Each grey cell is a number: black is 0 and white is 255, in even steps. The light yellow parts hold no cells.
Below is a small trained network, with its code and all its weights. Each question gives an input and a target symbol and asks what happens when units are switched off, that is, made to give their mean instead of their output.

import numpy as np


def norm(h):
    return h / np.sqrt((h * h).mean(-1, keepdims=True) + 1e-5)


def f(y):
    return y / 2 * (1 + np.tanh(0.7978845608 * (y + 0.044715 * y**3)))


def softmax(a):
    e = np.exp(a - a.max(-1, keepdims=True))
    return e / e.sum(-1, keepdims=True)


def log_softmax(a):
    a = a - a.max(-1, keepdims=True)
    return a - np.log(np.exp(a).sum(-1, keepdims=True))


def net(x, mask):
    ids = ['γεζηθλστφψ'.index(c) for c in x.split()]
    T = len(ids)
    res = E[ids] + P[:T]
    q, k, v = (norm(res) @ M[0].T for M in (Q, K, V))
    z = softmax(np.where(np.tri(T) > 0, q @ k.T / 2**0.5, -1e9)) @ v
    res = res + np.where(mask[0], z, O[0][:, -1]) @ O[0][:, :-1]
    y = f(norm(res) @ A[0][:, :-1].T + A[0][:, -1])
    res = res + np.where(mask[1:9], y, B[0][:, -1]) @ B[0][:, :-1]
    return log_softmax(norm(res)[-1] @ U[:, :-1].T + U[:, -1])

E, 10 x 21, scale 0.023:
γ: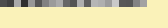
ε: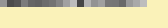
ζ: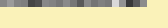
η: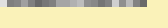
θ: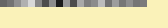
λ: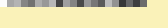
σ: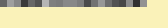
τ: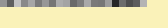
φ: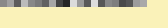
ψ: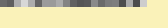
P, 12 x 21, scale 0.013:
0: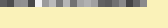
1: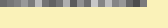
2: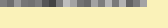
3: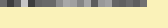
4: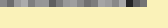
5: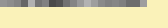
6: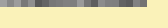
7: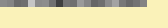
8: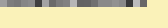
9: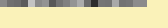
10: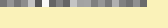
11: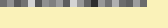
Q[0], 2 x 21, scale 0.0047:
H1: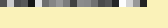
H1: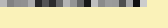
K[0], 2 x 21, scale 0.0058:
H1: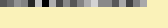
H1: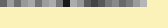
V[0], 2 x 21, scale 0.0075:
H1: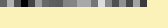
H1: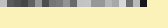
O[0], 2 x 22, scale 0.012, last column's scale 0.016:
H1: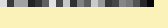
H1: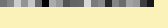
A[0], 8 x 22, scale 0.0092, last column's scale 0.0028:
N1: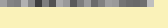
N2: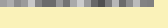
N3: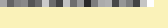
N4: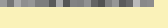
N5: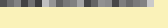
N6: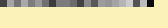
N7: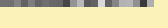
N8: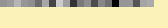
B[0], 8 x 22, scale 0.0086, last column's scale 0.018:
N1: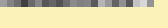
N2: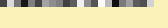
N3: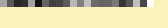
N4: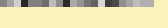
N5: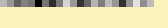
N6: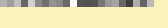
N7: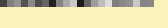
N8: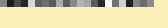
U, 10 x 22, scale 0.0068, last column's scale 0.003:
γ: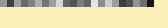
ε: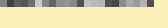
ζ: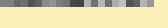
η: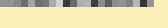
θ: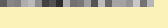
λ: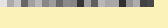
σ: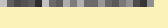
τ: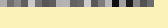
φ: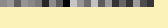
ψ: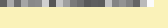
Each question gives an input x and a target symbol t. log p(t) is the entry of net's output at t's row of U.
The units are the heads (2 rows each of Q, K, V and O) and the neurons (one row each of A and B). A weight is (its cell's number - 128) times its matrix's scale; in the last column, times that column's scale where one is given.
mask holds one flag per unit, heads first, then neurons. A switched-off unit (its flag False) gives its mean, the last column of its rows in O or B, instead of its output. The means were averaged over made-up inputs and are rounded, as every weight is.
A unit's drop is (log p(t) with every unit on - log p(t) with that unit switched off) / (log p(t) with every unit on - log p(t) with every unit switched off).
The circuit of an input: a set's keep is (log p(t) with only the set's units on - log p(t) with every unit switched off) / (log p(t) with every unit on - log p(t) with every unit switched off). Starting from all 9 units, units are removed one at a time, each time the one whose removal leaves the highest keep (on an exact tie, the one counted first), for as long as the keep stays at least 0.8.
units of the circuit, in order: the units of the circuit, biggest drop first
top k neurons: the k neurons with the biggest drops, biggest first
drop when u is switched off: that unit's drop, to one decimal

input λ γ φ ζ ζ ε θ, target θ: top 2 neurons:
(N3; N7)
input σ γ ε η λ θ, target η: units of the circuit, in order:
(H1; N2)
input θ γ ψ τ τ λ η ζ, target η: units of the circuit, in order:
(H1; N5)
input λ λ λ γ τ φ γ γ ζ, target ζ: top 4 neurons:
(N3; N6; N2; N5)
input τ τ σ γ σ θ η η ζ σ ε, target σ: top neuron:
(N6)
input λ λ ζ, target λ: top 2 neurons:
(N6; N3)
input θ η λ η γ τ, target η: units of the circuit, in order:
(H1; N4)
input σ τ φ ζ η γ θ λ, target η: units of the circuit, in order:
(H1; N2; N5)
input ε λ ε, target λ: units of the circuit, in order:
(H1; N6; N3)
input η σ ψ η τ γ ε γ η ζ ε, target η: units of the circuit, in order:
(H1; N5)
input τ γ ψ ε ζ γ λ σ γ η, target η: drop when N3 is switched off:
0.1
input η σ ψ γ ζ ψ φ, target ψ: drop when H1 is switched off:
0.7
